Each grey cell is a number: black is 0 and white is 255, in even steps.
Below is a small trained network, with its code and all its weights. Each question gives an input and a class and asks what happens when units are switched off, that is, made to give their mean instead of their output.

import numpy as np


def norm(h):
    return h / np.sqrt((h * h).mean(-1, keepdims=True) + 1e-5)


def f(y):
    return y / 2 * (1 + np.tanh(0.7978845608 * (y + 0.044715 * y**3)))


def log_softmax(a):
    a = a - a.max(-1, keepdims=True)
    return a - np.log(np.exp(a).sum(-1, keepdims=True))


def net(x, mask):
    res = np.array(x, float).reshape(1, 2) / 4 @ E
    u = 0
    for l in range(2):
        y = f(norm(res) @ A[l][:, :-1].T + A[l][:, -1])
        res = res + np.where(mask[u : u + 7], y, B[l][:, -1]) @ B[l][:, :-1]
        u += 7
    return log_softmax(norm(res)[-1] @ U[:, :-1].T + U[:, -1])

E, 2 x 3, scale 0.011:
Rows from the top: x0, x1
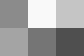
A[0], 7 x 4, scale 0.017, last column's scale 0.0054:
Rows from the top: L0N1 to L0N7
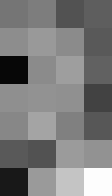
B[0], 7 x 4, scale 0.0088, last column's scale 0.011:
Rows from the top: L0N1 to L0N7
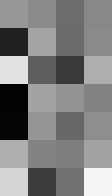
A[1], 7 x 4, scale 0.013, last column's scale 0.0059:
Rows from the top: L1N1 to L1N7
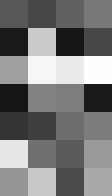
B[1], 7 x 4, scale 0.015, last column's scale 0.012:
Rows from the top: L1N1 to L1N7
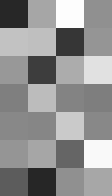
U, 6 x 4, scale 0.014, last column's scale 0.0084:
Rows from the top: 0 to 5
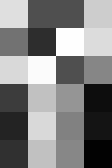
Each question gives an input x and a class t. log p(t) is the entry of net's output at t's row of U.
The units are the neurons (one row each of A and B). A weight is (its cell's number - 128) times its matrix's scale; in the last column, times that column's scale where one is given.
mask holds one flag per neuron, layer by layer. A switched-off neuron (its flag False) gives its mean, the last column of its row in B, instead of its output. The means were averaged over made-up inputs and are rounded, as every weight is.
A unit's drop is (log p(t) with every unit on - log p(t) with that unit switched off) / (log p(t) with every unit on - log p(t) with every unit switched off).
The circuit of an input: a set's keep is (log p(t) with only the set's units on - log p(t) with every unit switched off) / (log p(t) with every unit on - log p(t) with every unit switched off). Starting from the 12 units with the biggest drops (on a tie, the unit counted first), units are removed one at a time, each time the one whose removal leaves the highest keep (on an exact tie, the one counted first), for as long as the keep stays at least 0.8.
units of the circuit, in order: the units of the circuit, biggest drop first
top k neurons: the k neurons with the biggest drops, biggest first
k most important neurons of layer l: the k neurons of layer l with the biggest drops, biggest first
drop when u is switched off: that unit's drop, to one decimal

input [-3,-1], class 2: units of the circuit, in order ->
[L1N7; L1N3; L0N7]
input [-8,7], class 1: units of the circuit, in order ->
[L1N1; L0N7]
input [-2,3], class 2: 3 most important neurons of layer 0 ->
[L0N5; L0N7; L0N3]
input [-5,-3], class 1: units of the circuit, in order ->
[L1N1]
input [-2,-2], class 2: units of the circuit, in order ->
[L1N3; L1N7]
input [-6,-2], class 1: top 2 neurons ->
[L0N7; L1N1]
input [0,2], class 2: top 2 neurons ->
[L1N3; L1N6]
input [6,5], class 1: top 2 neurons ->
[L1N3; L1N6]
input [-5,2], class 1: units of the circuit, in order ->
[L0N7; L1N1]
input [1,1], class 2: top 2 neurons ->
[L1N2; L0N7]
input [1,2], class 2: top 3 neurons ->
[L1N2; L0N7; L0N5]
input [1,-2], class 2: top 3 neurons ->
[L1N3; L1N6; L1N7]
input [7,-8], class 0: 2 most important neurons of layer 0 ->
[L0N7; L0N3]
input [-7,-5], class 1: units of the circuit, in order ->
[L1N1]
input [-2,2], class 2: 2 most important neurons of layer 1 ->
[L1N3; L1N7]
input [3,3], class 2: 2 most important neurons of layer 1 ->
[L1N2; L1N4]
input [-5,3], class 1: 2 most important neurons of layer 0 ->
[L0N3; L0N7]
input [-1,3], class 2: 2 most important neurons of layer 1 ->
[L1N3; L1N6]
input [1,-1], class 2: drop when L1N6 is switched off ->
0.3
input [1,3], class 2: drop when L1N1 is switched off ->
-0.1
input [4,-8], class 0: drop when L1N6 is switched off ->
0.0
